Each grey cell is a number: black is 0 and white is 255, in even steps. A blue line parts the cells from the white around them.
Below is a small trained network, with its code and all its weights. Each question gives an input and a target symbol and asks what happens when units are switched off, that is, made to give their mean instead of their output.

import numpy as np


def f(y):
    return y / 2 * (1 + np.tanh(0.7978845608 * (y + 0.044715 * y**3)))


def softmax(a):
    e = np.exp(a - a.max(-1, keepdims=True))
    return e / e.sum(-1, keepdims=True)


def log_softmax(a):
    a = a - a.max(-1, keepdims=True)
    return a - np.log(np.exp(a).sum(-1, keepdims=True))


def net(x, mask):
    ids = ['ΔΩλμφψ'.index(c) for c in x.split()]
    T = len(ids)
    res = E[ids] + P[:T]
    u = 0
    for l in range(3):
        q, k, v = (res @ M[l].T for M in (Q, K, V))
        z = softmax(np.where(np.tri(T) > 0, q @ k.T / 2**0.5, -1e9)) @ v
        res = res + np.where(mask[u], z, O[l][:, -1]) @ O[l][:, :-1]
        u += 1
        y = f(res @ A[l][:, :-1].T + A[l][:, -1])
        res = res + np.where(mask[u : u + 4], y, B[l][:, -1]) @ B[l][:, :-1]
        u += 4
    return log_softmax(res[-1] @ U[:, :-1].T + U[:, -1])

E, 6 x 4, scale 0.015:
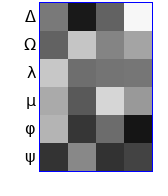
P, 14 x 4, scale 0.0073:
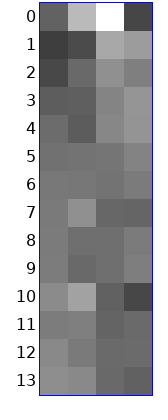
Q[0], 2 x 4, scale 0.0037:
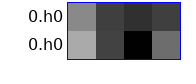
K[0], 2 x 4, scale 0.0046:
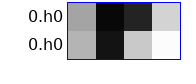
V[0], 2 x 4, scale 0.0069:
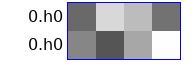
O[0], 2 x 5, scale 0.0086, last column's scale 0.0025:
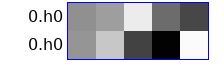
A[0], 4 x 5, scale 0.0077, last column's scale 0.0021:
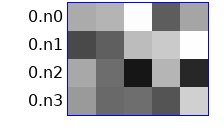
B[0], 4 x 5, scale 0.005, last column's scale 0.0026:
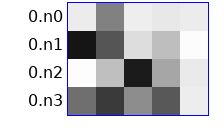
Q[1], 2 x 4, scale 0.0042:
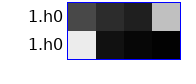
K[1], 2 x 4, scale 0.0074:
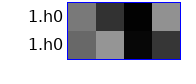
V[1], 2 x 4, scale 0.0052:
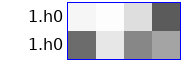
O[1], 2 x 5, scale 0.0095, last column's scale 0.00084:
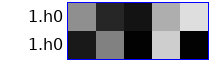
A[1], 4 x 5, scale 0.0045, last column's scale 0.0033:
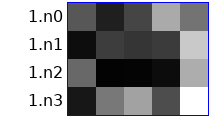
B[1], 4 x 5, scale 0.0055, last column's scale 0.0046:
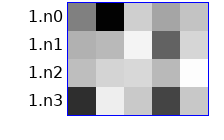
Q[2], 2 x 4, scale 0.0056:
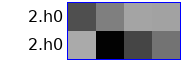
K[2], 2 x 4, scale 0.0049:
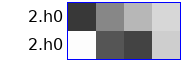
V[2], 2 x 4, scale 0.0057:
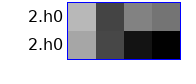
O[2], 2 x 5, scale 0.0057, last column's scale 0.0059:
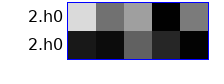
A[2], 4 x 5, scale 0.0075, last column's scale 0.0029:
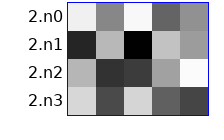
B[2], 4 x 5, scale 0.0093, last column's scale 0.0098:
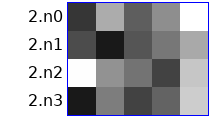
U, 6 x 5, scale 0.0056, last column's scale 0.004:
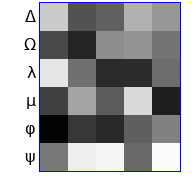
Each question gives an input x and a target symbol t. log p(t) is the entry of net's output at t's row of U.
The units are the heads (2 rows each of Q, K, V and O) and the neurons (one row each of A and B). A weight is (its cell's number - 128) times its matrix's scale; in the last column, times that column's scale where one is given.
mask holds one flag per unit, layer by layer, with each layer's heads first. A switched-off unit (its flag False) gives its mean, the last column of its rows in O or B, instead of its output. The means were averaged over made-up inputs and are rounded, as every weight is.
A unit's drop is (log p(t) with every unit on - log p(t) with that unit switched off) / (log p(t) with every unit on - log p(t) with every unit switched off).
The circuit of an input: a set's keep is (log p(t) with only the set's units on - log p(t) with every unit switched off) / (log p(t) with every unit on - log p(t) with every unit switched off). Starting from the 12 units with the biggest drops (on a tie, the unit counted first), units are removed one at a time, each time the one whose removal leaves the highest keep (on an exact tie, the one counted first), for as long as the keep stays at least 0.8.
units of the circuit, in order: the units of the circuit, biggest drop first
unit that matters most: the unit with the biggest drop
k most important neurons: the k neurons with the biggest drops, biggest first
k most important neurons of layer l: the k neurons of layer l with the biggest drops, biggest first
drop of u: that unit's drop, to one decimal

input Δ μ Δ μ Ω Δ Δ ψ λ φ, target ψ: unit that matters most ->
1.n2
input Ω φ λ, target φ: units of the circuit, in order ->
(1.h0, 2.n3, 2.n0, 2.h0)
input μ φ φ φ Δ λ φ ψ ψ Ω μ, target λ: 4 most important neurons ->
(2.n2, 0.n0, 1.n3, 2.n3)
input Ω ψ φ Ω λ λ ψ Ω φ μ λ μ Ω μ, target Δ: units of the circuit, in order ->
(1.h0, 0.n0, 0.h0, 2.n2)
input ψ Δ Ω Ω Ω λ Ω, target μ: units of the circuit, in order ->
(2.h0, 0.h0, 1.h0, 2.n2)
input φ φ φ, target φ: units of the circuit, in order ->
(2.n3, 2.h0)
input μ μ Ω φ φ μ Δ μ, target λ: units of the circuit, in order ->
(1.h0, 2.n2, 0.n0, 0.h0)
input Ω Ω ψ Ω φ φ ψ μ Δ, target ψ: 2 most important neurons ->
(2.n1, 0.n0)
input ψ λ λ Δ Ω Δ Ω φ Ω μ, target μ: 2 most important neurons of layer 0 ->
(0.n1, 0.n0)
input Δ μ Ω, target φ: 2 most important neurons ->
(1.n2, 2.n1)
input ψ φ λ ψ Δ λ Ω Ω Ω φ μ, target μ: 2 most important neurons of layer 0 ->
(0.n0, 0.n1)
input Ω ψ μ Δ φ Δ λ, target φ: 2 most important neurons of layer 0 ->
(0.n3, 0.n0)
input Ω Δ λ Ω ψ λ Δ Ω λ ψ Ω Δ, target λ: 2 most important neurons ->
(0.n2, 1.n3)
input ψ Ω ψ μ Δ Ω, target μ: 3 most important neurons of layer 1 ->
(1.n3, 1.n1, 1.n0)
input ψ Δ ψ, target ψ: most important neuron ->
(1.n1)
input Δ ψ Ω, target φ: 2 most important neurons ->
(2.n1, 1.n2)
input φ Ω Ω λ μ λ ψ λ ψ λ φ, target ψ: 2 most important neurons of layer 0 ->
(0.n0, 0.n2)
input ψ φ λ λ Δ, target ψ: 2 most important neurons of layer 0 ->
(0.n1, 0.n0)
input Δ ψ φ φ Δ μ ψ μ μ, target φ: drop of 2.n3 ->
0.4
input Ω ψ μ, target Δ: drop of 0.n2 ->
0.0
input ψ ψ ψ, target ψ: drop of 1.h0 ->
0.1
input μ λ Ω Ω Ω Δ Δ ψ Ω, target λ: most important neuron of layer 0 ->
(0.n0)
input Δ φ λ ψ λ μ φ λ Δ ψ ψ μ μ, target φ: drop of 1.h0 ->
0.1
